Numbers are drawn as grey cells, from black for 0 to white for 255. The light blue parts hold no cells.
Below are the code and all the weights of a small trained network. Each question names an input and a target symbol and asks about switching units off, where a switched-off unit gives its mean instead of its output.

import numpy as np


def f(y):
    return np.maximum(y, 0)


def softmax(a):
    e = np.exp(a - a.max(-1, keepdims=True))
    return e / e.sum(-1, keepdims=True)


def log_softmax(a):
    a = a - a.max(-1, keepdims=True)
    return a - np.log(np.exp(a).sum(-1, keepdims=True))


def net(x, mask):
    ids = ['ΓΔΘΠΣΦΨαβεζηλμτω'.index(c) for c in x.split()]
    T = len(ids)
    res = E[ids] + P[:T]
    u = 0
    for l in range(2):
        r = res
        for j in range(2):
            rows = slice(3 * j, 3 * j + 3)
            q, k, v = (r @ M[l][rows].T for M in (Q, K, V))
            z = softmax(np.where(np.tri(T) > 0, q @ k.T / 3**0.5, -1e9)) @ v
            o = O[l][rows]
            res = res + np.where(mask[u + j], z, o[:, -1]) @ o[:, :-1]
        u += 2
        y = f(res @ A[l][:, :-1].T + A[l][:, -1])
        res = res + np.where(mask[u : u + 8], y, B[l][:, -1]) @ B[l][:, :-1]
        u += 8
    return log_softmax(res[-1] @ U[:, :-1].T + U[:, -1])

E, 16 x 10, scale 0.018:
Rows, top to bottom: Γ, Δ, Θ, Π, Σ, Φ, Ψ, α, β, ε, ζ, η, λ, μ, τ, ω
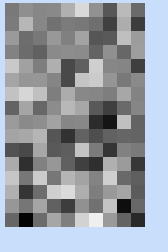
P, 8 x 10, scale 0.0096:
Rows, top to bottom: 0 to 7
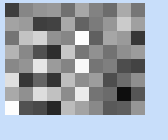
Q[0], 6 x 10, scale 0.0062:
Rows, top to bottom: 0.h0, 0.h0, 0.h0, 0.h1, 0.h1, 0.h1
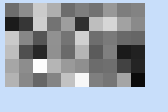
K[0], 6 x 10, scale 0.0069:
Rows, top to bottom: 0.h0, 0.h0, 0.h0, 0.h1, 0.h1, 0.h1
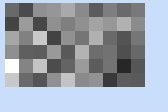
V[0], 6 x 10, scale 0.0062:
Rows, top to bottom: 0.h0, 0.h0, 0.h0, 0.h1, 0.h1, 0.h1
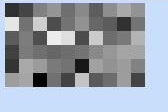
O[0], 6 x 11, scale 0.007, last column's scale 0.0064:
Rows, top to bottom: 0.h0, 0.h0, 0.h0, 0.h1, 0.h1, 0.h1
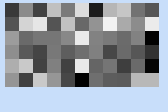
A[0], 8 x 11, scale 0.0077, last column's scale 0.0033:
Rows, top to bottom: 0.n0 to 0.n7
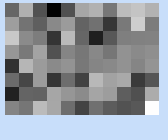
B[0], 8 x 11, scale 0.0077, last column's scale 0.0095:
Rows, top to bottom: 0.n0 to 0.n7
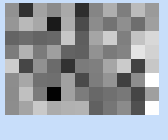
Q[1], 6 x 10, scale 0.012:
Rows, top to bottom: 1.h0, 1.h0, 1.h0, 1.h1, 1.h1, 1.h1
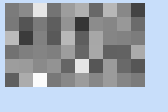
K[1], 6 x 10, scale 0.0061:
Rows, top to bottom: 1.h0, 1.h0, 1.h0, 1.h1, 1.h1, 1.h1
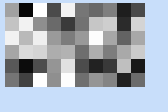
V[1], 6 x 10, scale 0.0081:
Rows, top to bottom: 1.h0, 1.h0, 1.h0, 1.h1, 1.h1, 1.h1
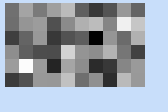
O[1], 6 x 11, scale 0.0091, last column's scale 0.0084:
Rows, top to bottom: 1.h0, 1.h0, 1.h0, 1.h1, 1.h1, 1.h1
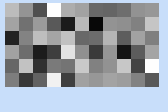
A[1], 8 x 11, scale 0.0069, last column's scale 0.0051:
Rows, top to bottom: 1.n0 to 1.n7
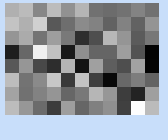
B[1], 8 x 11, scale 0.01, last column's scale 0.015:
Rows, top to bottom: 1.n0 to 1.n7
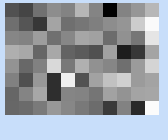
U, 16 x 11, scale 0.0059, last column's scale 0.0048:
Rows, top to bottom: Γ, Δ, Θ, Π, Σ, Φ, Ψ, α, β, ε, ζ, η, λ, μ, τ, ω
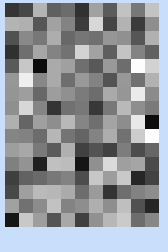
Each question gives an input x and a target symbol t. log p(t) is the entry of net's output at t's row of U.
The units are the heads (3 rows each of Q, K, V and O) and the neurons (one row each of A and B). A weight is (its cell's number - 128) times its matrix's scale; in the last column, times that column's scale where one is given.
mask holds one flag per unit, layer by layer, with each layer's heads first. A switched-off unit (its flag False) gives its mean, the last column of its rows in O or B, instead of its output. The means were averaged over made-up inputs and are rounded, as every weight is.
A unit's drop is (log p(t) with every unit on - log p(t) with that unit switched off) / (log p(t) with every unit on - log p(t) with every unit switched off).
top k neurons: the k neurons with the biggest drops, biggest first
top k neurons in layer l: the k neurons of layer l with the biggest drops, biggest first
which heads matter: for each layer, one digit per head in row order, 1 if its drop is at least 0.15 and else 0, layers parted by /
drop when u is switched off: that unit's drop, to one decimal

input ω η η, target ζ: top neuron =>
(0.n6)
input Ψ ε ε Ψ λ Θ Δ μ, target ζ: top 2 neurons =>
(1.n7; 0.n5)
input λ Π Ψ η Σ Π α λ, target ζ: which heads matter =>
00 / 11
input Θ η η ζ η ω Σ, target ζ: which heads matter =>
01 / 01
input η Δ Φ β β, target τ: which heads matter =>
01 / 11
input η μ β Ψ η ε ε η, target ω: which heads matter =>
10 / 01
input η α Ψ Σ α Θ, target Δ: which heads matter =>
10 / 10
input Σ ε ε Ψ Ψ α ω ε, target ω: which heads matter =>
10 / 11
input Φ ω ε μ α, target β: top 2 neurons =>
(0.n4; 1.n7)
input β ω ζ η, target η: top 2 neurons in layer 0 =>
(0.n5; 0.n2)
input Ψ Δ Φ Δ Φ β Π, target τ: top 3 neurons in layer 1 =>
(1.n3; 1.n5; 1.n1)
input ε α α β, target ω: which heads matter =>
00 / 01
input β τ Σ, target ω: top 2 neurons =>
(0.n5; 1.n4)
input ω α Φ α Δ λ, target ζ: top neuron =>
(1.n7)
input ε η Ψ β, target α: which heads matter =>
00 / 10
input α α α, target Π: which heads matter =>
10 / 11
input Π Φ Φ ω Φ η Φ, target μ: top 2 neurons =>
(0.n7; 0.n5)
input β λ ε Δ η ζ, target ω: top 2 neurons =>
(0.n7; 1.n0)
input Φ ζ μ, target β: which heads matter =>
00 / 11
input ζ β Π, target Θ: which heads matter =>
00 / 11
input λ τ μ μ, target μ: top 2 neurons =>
(1.n4; 1.n7)
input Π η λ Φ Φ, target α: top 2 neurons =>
(1.n4; 0.n4)
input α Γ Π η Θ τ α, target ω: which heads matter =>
10 / 10
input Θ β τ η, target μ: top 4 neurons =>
(1.n4; 0.n4; 1.n7; 0.n5)
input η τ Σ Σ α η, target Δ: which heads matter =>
00 / 10
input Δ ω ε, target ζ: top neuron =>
(0.n4)
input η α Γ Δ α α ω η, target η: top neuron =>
(0.n2)
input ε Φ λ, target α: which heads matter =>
01 / 11
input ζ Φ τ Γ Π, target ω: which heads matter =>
00 / 10
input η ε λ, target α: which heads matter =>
11 / 11
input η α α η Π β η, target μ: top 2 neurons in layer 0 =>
(0.n7; 0.n4)
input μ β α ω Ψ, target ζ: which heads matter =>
01 / 01
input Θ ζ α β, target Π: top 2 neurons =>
(1.n0; 0.n1)
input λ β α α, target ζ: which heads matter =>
01 / 11
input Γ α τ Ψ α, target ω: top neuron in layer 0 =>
(0.n4)
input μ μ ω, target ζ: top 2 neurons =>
(0.n6; 1.n1)
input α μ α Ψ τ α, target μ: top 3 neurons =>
(1.n4; 1.n7; 0.n5)
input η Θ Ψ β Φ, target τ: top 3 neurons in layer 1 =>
(1.n3; 1.n5; 1.n1)
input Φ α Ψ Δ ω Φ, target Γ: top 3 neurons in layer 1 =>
(1.n7; 1.n4; 1.n3)
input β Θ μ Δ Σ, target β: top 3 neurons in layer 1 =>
(1.n5; 1.n7; 1.n6)
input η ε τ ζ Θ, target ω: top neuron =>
(0.n7)
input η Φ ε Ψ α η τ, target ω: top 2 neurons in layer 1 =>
(1.n6; 1.n0)
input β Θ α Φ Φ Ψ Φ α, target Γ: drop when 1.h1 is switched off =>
0.3
